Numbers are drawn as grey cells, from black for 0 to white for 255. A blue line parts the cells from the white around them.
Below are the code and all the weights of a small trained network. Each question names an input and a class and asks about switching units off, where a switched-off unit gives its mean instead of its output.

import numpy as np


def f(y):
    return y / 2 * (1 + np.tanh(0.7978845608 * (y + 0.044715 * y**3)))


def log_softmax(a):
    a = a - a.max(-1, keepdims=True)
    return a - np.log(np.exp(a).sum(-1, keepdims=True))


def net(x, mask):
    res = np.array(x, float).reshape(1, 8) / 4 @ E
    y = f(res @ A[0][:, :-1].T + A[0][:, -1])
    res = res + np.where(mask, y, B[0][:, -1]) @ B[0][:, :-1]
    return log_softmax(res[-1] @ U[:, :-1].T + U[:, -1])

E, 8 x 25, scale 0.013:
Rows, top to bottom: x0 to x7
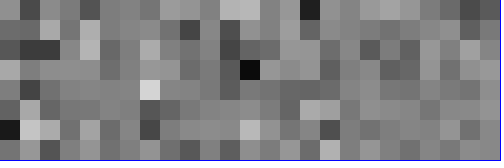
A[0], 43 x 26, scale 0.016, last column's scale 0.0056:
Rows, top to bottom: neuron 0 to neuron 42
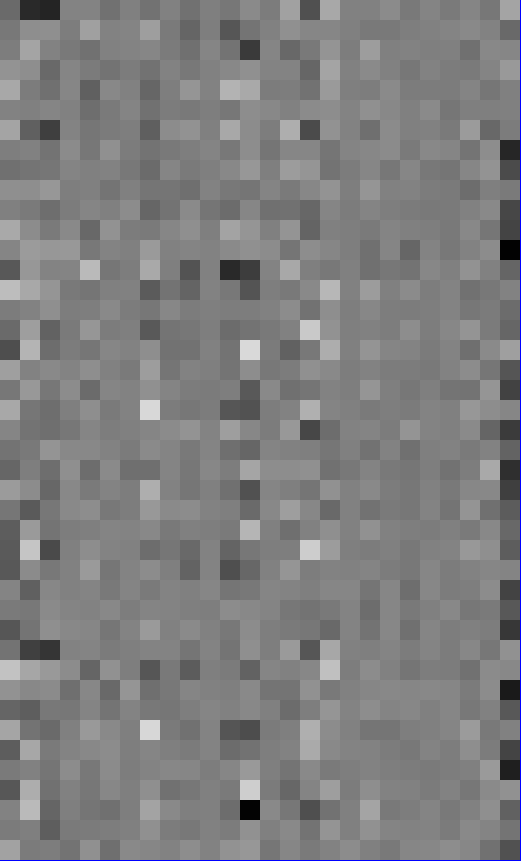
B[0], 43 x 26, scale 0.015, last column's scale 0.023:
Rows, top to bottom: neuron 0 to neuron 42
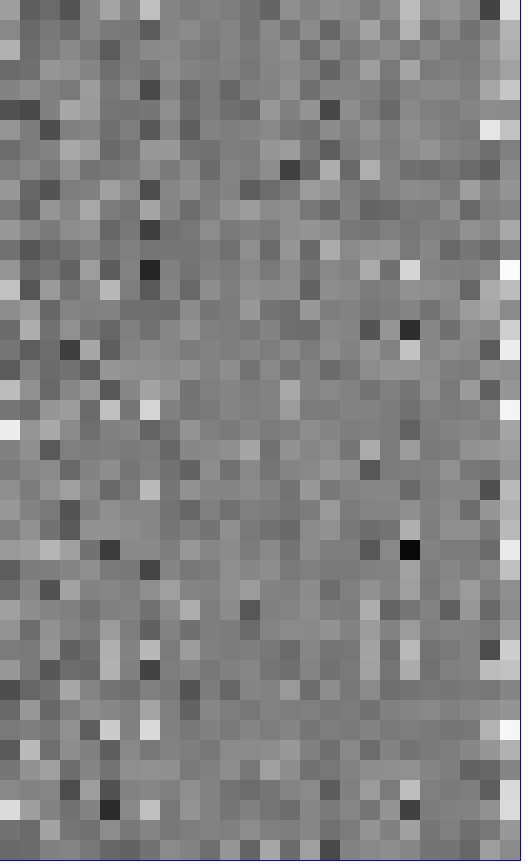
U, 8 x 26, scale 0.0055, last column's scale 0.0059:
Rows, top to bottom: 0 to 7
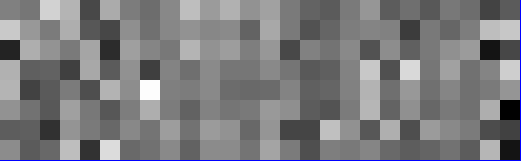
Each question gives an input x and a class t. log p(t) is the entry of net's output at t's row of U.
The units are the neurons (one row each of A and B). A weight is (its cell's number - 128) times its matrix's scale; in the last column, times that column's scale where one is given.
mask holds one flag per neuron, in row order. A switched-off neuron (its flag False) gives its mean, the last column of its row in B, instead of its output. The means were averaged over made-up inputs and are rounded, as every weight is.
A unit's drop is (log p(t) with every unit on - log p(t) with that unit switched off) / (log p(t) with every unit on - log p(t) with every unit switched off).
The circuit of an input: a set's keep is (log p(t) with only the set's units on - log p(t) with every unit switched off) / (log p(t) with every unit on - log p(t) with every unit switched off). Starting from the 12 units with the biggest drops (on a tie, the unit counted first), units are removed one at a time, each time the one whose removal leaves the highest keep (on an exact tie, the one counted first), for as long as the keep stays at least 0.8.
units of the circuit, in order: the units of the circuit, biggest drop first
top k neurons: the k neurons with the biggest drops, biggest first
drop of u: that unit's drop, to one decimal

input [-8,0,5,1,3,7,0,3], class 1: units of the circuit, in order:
neuron 27
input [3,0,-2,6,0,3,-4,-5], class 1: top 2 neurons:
neuron 0; neuron 32
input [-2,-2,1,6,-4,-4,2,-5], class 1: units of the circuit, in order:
neuron 0; neuron 17
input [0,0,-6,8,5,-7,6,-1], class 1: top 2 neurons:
neuron 40; neuron 17
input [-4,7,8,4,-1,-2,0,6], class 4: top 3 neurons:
neuron 36; neuron 20; neuron 0
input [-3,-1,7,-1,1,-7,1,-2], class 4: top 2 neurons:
neuron 36; neuron 20
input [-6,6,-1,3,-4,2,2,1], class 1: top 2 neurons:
neuron 27; neuron 16
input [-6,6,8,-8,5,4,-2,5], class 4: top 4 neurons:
neuron 36; neuron 20; neuron 0; neuron 32
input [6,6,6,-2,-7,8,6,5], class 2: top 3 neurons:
neuron 27; neuron 13; neuron 16
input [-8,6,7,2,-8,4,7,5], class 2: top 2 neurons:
neuron 27; neuron 16
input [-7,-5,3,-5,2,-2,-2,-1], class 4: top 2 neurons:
neuron 36; neuron 20
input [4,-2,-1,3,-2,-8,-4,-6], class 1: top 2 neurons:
neuron 13; neuron 17
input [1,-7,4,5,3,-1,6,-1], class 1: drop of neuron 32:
0.1
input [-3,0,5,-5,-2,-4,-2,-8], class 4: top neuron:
neuron 13
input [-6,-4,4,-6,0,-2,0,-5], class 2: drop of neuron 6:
0.2
